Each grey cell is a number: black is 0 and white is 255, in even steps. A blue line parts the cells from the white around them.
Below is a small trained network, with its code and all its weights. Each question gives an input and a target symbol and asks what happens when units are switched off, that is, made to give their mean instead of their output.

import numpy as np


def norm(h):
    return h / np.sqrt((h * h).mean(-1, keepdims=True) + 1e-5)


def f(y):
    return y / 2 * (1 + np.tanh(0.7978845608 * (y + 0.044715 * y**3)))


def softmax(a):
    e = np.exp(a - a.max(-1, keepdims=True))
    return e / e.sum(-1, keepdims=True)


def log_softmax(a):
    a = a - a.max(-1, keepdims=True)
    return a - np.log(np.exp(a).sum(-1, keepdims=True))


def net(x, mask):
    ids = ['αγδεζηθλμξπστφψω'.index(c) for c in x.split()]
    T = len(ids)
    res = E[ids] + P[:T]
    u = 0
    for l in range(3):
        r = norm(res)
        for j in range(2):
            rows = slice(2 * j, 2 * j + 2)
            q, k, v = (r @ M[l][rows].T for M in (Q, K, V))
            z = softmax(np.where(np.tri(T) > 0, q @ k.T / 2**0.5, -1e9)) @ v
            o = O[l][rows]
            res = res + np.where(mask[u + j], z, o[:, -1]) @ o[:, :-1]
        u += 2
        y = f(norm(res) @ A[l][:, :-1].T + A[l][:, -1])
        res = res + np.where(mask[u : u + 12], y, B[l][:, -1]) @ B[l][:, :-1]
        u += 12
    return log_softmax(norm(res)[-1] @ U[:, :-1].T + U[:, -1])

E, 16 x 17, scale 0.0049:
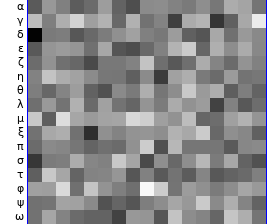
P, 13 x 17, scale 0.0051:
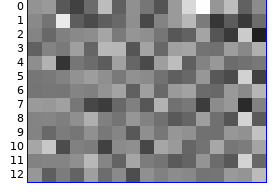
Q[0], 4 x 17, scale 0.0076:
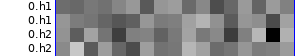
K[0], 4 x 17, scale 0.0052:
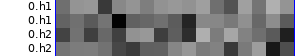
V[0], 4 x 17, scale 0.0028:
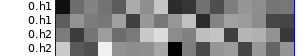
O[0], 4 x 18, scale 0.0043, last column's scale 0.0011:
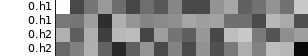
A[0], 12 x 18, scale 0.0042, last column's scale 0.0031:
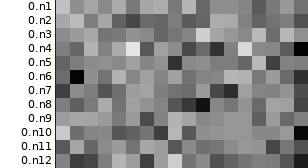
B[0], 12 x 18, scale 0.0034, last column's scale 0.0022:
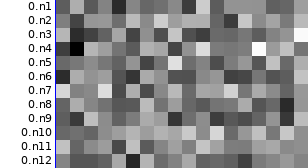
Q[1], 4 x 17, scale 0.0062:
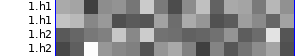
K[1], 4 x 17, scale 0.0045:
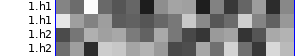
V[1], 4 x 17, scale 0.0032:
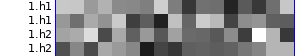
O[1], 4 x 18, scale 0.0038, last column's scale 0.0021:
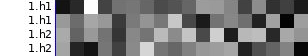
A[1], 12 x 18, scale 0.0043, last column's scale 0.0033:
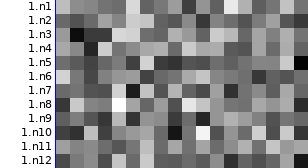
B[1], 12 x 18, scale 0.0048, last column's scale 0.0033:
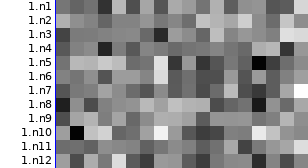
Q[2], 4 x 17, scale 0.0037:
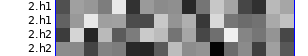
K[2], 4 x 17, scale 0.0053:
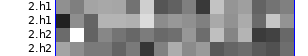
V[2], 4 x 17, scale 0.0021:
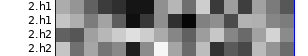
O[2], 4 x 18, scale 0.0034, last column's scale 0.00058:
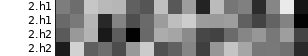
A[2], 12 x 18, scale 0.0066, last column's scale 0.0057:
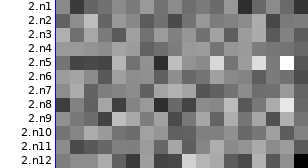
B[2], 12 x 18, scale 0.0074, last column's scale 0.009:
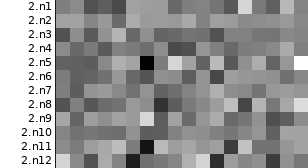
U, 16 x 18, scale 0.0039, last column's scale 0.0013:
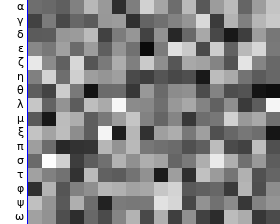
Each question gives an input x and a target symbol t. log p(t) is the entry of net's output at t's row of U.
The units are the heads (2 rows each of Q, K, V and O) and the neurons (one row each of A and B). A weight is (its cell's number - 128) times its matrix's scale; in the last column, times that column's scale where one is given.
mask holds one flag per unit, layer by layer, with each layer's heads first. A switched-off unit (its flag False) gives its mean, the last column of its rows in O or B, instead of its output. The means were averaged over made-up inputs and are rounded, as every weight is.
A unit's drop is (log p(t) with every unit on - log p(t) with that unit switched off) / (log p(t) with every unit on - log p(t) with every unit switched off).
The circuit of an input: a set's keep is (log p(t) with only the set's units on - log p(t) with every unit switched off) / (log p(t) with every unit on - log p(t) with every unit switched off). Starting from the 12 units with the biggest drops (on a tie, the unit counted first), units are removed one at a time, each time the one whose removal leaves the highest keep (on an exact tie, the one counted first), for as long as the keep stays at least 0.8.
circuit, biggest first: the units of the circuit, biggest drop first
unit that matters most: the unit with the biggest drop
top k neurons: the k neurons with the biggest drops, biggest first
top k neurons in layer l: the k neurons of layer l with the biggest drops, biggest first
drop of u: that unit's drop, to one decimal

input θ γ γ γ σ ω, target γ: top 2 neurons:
[2.n8 2.n5]
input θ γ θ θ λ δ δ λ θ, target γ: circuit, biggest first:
[0.h2 2.n8 2.n5]
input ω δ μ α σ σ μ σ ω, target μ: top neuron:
[0.n4]
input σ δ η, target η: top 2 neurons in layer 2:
[2.n3 2.n5]
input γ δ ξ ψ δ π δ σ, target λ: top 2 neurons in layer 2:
[2.n9 2.n5]
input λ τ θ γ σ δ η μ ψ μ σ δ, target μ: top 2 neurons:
[0.n4 1.n10]
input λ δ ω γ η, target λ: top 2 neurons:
[1.n6 2.n9]
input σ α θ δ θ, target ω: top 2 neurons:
[1.n4 2.n5]
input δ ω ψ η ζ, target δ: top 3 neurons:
[2.n5 2.n3 2.n8]
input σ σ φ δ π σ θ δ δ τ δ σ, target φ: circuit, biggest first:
[1.n8 0.h1 2.n5]
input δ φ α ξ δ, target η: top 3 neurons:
[2.n5 2.n3 2.n8]
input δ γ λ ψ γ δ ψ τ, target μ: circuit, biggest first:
[1.h1 1.n10 2.n5]
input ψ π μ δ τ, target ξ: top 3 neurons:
[2.n5 2.n2 2.n8]
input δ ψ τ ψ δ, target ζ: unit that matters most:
1.h1
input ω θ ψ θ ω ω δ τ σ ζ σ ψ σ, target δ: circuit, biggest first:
[1.n5 2.n5]
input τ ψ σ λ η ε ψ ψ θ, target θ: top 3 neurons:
[2.n5 2.n8 0.n6]
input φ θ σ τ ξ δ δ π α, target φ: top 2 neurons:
[1.n8 0.n3]
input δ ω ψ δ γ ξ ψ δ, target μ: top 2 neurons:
[1.n10 2.n5]
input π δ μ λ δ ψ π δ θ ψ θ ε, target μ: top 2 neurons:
[0.n4 1.n10]
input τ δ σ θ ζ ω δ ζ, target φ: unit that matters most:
1.h1
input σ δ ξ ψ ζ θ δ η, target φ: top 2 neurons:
[1.n8 2.n5]
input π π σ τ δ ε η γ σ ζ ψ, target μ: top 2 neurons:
[1.n10 2.n5]
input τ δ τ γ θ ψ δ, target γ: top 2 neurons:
[0.n7 2.n8]
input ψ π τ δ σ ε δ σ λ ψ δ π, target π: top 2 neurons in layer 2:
[2.n1 2.n5]
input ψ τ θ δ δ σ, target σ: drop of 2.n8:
0.2
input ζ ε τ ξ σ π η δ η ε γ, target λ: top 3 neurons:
[2.n9 1.n6 2.n5]
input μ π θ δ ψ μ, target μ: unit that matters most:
0.n4
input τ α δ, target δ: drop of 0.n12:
0.3
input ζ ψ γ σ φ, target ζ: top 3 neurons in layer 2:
[2.n5 2.n8 2.n7]
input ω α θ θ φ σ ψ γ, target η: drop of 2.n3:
0.3
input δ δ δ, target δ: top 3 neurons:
[0.n12 2.n5 1.n9]
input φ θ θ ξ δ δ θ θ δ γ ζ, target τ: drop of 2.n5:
0.2
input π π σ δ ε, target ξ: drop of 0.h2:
0.2
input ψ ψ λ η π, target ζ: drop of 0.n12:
0.0
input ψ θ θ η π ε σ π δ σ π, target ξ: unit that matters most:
1.h1
